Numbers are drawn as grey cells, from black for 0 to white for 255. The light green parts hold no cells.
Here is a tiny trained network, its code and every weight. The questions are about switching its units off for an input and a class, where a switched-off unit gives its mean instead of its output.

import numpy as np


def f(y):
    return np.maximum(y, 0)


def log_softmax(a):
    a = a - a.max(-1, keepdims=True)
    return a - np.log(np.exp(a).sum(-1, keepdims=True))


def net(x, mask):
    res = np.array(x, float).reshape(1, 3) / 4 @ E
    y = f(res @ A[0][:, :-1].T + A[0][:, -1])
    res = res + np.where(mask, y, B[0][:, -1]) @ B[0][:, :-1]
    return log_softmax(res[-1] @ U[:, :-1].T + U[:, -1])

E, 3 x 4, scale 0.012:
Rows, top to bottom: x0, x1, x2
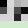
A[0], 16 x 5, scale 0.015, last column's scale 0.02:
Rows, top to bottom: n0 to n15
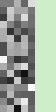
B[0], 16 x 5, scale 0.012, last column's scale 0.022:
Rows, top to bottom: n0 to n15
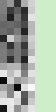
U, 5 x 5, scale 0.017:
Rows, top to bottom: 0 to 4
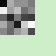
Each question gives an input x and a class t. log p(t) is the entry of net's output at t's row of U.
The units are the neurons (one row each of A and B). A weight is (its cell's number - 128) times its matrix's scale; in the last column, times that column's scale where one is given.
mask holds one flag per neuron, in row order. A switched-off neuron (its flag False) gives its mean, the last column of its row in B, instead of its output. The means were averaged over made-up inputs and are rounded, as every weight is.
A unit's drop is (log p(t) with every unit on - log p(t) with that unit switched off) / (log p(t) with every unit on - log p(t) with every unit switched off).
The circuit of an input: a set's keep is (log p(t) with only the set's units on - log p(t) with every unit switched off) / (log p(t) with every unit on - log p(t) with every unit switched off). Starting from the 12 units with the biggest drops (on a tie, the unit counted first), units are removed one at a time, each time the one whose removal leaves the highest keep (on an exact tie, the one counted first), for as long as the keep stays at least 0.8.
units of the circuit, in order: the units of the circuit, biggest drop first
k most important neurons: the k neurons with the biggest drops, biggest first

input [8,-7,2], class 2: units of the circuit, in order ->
[n2]
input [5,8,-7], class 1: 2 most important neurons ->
[n10 n13]
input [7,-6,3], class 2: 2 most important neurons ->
[n2 n10]
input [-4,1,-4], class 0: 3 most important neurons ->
[n11 n2 n1]
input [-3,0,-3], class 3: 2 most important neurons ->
[n15 n5]
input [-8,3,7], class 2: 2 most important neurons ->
[n8 n11]
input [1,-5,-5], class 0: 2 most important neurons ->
[n11 n10]
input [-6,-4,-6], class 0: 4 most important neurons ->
[n11 n2 n1 n6]
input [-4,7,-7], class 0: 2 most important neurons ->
[n11 n14]
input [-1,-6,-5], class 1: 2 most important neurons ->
[n14 n15]
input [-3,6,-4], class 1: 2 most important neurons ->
[n10 n15]
